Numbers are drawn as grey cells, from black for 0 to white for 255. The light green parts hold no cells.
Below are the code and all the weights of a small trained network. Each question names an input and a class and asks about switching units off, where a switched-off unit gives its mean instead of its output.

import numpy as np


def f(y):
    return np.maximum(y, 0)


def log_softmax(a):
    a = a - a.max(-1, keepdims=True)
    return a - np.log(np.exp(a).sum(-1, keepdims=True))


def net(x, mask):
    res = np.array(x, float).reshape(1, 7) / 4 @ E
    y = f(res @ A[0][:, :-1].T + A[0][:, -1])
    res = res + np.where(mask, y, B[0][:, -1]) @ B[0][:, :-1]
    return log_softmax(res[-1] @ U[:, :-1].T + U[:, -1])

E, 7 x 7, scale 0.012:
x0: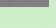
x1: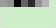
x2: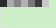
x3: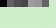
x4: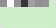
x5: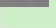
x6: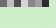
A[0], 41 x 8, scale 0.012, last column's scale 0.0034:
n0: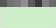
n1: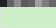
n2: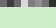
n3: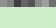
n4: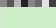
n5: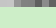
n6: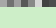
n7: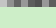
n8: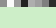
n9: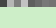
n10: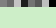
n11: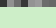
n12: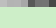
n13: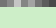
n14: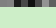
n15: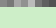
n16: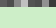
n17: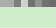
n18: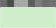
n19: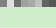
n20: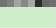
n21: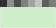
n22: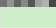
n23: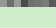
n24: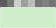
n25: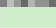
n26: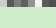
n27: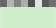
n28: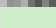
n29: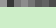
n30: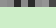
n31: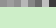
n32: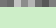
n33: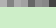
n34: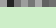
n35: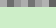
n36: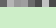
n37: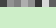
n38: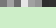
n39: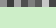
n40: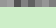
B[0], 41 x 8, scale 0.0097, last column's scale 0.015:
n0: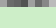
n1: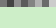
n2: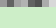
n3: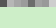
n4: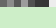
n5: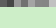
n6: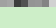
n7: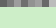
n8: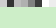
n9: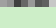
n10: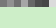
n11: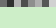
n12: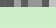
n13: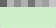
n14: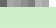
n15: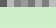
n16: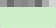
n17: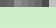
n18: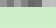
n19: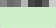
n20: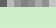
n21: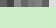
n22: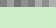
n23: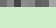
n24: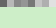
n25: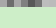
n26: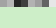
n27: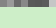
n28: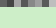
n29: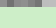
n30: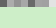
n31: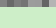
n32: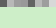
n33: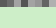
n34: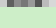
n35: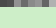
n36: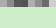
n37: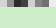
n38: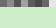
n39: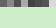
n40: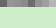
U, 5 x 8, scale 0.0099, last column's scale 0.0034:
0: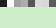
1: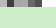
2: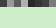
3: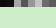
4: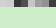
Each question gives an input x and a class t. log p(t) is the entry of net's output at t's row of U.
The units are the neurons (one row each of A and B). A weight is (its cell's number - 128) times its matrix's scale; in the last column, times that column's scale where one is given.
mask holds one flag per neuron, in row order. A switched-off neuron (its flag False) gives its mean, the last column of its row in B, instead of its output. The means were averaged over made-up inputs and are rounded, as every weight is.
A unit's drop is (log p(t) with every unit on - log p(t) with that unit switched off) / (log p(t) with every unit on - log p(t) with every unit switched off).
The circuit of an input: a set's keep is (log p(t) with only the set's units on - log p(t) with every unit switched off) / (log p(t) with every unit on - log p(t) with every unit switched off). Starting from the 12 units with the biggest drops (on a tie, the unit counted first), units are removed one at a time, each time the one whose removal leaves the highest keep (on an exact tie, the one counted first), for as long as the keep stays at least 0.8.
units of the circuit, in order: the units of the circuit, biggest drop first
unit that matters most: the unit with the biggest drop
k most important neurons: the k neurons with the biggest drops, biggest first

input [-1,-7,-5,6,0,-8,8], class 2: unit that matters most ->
n38
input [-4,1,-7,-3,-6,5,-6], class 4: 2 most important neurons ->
n26, n8
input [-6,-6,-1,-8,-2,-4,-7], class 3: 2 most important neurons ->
n28, n33
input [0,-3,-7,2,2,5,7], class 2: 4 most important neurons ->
n19, n38, n37, n27
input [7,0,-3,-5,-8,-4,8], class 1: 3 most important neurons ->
n34, n2, n4
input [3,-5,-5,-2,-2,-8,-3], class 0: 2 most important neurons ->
n37, n32
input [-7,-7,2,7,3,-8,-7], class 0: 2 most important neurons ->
n24, n32
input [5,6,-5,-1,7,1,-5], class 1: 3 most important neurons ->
n8, n24, n32
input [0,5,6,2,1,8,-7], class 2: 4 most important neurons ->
n4, n39, n10, n26
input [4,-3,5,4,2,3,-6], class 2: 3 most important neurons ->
n4, n10, n39
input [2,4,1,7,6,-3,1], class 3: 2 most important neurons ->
n11, n21
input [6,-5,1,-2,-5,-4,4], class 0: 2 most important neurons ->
n8, n32
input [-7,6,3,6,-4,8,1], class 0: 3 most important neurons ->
n14, n30, n3
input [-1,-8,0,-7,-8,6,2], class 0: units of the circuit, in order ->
n32
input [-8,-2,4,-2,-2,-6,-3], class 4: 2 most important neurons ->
n37, n8
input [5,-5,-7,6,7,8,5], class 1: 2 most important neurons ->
n8, n19
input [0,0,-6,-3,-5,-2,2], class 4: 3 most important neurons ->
n26, n8, n6
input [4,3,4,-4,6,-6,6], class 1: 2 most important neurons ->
n8, n4
